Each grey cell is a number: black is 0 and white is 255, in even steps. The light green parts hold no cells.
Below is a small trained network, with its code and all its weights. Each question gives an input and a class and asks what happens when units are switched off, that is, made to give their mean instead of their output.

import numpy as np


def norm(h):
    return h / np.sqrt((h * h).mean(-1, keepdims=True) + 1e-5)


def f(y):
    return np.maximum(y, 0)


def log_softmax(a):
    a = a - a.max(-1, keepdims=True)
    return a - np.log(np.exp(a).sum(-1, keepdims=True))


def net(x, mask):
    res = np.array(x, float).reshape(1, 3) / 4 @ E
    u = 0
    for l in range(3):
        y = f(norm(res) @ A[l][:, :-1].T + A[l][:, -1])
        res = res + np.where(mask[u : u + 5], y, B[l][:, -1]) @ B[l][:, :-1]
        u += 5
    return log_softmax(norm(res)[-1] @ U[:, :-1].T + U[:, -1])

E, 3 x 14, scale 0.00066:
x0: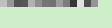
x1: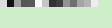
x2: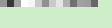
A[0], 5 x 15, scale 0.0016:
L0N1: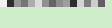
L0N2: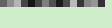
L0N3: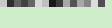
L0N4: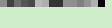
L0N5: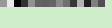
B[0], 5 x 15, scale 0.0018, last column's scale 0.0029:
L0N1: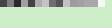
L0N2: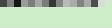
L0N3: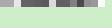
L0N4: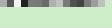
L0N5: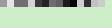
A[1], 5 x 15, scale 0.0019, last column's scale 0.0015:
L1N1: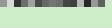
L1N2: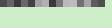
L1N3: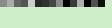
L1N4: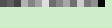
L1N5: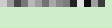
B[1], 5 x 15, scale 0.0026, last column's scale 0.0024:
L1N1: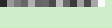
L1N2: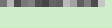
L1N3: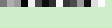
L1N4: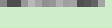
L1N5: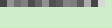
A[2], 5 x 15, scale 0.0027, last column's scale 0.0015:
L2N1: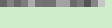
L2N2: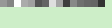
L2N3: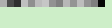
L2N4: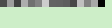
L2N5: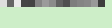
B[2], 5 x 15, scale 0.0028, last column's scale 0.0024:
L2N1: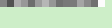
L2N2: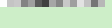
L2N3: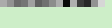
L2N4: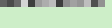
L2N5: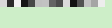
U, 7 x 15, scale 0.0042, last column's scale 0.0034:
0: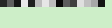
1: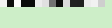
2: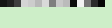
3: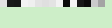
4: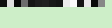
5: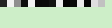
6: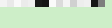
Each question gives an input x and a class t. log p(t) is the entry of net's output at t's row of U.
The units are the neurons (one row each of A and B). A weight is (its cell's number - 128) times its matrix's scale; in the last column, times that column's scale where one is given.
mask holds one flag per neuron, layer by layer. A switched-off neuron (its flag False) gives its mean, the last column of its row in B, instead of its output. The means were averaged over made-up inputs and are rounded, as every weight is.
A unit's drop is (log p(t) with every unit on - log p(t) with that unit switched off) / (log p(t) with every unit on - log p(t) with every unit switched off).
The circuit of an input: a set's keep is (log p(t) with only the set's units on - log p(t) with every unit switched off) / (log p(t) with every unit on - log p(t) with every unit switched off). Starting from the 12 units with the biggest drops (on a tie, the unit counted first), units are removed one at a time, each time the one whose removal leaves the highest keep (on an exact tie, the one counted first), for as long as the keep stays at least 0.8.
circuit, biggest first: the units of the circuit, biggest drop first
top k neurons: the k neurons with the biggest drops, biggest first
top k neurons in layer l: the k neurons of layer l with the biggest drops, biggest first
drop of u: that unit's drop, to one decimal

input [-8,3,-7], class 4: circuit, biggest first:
L0N2
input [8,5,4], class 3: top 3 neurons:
L0N1; L2N3; L1N4
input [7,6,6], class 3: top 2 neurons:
L0N1; L2N3
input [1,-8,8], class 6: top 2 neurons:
L0N5; L2N2
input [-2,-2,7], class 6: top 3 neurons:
L0N1; L2N2; L0N2
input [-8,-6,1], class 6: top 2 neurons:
L0N1; L2N2
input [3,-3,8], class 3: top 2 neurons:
L0N3; L0N5
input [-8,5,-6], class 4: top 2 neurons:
L0N2; L1N2
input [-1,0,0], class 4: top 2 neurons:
L1N2; L0N5
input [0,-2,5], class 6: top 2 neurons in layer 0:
L0N1; L0N2
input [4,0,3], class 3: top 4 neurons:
L0N1; L1N4; L2N3; L1N3
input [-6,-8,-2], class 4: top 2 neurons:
L0N5; L0N3
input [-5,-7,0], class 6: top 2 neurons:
L0N1; L0N5
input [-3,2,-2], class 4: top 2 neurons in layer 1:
L1N2; L1N3
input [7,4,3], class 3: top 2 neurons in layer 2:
L2N3; L2N5
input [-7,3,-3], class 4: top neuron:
L0N2
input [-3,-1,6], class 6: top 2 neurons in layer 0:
L0N1; L0N2
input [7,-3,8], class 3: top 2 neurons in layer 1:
L1N3; L1N4
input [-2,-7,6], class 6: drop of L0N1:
0.0
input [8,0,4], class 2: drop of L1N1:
0.1
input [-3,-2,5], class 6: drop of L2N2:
0.2
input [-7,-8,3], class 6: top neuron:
L2N2
